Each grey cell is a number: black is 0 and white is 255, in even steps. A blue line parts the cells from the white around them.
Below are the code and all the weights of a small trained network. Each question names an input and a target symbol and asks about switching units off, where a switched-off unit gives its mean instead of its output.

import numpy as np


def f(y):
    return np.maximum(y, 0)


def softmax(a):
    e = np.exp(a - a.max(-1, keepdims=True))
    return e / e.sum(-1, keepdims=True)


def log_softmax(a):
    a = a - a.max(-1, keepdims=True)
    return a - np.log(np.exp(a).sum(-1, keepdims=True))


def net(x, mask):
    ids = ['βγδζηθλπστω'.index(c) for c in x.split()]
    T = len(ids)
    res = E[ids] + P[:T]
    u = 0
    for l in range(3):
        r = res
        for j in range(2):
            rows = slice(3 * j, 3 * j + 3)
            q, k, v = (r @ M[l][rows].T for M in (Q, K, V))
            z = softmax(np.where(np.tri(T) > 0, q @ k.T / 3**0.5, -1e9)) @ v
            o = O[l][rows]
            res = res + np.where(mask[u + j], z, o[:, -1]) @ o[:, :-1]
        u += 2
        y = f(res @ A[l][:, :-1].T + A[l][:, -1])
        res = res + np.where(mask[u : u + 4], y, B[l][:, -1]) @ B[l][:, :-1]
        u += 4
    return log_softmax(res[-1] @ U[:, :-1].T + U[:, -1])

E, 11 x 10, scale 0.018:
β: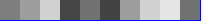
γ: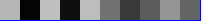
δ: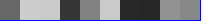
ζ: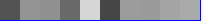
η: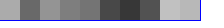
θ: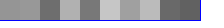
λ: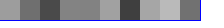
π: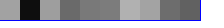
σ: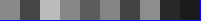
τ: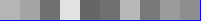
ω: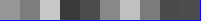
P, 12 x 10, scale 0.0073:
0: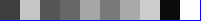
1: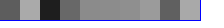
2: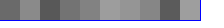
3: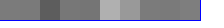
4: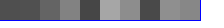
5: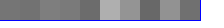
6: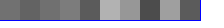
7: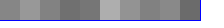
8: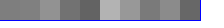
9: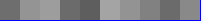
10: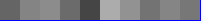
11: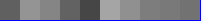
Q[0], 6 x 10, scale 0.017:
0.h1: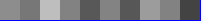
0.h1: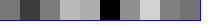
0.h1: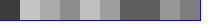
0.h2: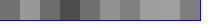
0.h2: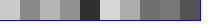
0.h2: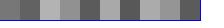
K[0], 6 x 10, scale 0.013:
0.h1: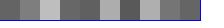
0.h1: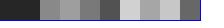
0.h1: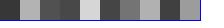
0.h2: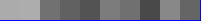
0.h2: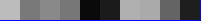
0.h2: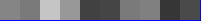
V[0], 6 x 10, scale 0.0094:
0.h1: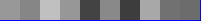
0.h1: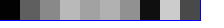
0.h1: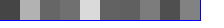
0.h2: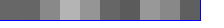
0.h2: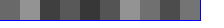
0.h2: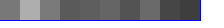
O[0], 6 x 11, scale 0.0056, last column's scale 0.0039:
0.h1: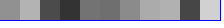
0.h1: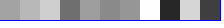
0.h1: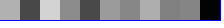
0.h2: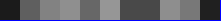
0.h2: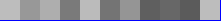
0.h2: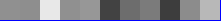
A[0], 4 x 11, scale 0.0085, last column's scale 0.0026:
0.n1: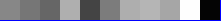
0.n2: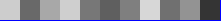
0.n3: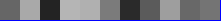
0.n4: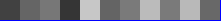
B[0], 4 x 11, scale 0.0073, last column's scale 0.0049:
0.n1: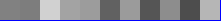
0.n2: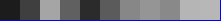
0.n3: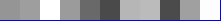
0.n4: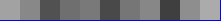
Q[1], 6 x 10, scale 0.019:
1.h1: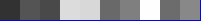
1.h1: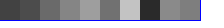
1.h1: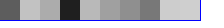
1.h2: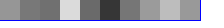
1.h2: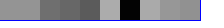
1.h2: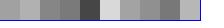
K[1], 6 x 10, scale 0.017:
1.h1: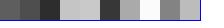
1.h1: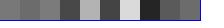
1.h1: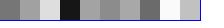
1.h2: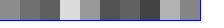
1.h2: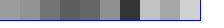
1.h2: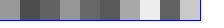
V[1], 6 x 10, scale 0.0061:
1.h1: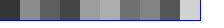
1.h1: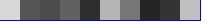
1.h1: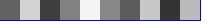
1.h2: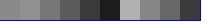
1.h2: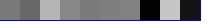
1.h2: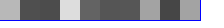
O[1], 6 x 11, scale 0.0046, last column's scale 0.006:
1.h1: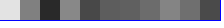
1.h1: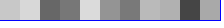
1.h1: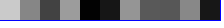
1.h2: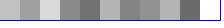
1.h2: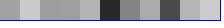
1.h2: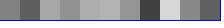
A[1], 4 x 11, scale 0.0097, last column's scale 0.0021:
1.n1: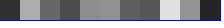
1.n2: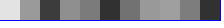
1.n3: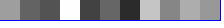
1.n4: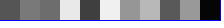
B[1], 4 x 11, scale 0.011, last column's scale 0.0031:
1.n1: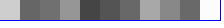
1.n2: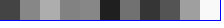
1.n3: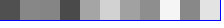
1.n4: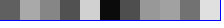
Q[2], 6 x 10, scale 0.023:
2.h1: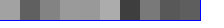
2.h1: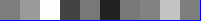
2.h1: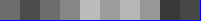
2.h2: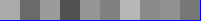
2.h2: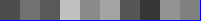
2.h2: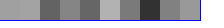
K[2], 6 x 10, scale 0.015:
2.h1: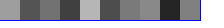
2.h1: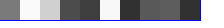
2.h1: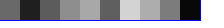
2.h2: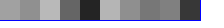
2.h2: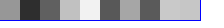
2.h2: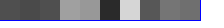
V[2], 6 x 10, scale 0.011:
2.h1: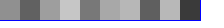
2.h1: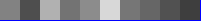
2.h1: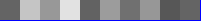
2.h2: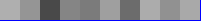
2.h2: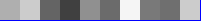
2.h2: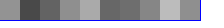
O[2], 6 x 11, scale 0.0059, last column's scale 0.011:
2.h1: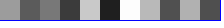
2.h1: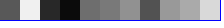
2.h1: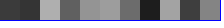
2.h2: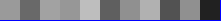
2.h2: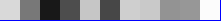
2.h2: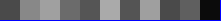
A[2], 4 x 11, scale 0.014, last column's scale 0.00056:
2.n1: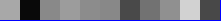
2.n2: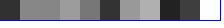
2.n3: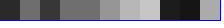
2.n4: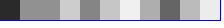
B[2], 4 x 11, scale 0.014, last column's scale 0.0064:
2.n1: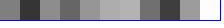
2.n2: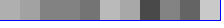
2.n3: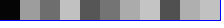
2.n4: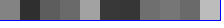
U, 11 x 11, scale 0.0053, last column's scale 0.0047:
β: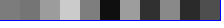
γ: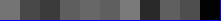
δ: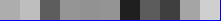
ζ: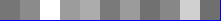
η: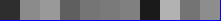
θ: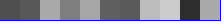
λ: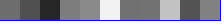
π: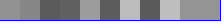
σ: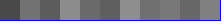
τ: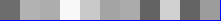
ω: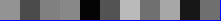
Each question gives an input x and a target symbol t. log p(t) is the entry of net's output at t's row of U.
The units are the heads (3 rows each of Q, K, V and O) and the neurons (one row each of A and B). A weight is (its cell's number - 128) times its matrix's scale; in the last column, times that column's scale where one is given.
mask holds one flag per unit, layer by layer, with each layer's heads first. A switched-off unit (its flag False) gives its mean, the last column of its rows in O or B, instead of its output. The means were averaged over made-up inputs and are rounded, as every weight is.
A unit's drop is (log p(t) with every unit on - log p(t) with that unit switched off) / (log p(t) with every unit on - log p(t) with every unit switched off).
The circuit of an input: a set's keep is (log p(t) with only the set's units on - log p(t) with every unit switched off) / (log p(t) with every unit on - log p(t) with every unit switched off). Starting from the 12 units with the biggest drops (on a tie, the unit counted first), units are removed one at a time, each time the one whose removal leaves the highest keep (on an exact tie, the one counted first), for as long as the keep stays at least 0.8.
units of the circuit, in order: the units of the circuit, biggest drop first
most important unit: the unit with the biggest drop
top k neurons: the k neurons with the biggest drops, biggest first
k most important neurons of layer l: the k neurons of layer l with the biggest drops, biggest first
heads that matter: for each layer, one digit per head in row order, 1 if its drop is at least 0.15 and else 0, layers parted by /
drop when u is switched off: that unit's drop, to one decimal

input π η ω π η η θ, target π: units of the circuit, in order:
[2.h2; 0.h2]
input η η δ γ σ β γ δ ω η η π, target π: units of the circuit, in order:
[0.h1; 2.h2; 1.h2]
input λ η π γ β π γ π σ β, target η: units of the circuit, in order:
[2.h2; 2.h1]
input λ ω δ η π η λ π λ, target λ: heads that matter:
10 / 11 / 10
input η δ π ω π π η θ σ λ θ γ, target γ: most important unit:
1.h1
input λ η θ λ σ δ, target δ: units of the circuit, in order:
[0.h1; 1.h2; 1.h1; 2.h1]
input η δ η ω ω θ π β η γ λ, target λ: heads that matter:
10 / 10 / 10
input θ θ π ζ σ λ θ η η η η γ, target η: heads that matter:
01 / 00 / 11
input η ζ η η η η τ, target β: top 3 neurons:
[2.n4; 2.n2; 0.n1]
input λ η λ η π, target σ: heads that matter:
00 / 00 / 01
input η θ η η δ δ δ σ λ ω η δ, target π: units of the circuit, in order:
[0.h1; 2.h2]
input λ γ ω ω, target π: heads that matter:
01 / 00 / 11
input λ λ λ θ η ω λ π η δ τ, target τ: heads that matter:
10 / 11 / 10
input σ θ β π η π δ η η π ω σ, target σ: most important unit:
0.h1
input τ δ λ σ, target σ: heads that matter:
10 / 01 / 00
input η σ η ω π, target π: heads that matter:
00 / 01 / 11
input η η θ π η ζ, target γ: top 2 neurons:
[2.n4; 1.n4]
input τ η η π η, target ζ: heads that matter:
00 / 00 / 10
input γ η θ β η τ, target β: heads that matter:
10 / 00 / 10
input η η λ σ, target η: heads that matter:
01 / 00 / 11
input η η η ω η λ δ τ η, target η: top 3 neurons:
[1.n2; 0.n3; 1.n3]
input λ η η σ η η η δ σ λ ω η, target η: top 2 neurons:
[1.n2; 1.n3]
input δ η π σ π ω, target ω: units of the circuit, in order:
[1.h1; 2.h1]
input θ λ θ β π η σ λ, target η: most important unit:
2.h2
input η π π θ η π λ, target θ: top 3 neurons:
[0.n3; 1.n3; 2.n4]
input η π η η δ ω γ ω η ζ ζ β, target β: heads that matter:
10 / 10 / 10
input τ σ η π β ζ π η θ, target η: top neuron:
[1.n4]
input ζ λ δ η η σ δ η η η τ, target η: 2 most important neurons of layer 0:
[0.n4; 0.n2]
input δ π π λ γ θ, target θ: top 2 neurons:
[1.n4; 0.n2]
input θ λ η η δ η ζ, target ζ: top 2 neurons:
[2.n1; 0.n1]
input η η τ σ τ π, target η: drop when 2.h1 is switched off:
0.2
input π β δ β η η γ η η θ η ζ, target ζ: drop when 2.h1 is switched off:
0.5
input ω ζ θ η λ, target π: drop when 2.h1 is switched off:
0.2
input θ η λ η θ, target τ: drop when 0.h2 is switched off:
0.1
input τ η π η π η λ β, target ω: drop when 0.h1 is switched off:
0.1
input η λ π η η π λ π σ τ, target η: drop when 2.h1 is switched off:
0.3
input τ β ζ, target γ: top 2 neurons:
[2.n4; 2.n1]
